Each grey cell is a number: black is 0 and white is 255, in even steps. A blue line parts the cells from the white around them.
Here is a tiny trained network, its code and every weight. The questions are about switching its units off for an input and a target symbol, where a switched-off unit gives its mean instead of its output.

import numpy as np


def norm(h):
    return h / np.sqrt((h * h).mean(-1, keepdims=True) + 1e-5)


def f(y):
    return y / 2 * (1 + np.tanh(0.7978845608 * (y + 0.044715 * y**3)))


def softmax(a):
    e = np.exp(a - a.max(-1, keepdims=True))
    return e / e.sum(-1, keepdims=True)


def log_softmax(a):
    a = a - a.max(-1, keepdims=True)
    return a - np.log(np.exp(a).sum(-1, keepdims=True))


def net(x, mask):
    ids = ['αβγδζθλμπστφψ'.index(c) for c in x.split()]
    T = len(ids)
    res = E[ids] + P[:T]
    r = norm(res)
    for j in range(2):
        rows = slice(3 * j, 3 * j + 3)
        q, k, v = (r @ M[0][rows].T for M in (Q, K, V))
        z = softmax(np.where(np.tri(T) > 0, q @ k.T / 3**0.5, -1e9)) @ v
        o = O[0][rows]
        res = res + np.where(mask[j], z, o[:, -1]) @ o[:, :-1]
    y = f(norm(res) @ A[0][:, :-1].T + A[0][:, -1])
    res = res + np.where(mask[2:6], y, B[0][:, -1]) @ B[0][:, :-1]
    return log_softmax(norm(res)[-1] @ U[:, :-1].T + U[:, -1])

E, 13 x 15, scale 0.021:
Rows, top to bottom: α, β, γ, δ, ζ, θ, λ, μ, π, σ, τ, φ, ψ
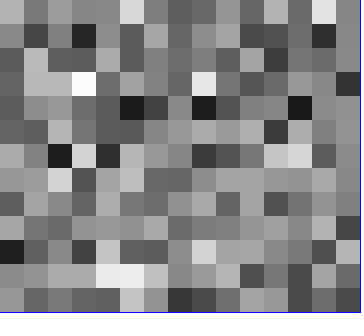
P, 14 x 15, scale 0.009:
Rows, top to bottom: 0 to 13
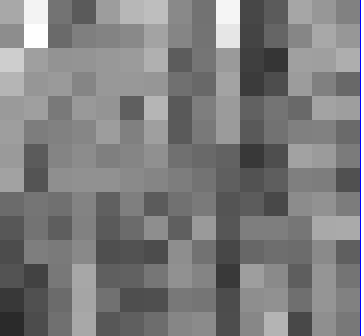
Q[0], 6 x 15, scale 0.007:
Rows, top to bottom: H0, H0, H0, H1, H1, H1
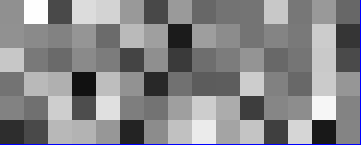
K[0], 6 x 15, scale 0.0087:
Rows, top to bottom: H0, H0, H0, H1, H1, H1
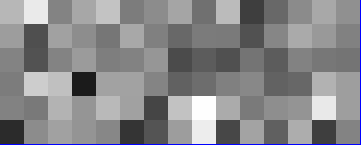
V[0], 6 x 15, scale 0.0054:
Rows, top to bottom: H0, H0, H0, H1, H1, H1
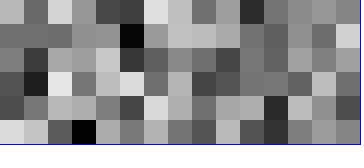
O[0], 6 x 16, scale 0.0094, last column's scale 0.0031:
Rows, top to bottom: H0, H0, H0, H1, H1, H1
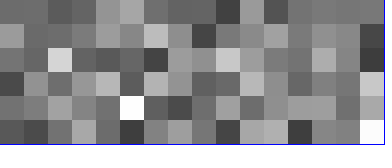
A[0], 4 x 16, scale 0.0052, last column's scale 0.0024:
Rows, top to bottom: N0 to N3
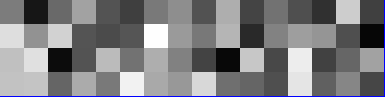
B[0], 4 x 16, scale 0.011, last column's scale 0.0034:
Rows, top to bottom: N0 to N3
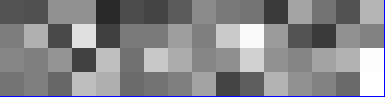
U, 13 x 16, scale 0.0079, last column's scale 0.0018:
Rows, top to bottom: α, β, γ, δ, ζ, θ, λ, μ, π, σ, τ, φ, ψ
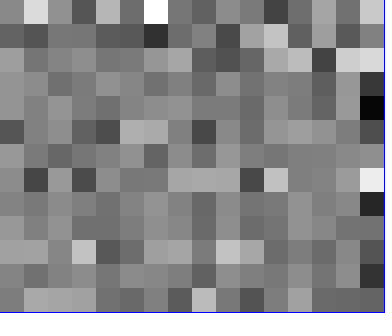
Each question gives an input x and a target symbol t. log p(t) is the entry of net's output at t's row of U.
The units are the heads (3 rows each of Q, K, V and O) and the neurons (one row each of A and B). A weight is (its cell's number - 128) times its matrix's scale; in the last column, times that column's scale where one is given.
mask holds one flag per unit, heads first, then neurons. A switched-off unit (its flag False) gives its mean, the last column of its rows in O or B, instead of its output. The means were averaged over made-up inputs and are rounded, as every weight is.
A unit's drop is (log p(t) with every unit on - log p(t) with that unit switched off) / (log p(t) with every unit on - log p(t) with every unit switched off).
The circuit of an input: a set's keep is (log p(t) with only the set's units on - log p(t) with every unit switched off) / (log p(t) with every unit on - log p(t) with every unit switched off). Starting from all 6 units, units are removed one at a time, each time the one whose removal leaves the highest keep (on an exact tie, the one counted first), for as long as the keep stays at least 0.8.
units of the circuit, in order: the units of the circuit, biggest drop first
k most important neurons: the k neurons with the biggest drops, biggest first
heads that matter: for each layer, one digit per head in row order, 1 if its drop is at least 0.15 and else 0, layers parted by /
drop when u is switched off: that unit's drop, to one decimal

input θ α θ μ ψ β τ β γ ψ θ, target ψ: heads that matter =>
11
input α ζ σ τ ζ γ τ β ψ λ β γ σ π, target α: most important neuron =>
(N3)
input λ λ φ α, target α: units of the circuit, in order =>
(H1, N3)
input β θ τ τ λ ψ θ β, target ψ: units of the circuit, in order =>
(H0, N0)
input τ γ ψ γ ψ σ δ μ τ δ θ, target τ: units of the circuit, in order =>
(H0, N1, H1)
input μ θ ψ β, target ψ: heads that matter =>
10
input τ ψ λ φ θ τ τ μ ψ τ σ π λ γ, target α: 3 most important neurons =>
(N0, N3, N1)
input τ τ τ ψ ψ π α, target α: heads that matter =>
01
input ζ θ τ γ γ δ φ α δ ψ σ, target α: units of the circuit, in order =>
(H1, N2)
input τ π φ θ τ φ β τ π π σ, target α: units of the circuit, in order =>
(N2, H0)
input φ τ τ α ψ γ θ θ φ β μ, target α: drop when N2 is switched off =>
0.1
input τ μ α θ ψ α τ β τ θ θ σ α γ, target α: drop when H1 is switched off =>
0.2
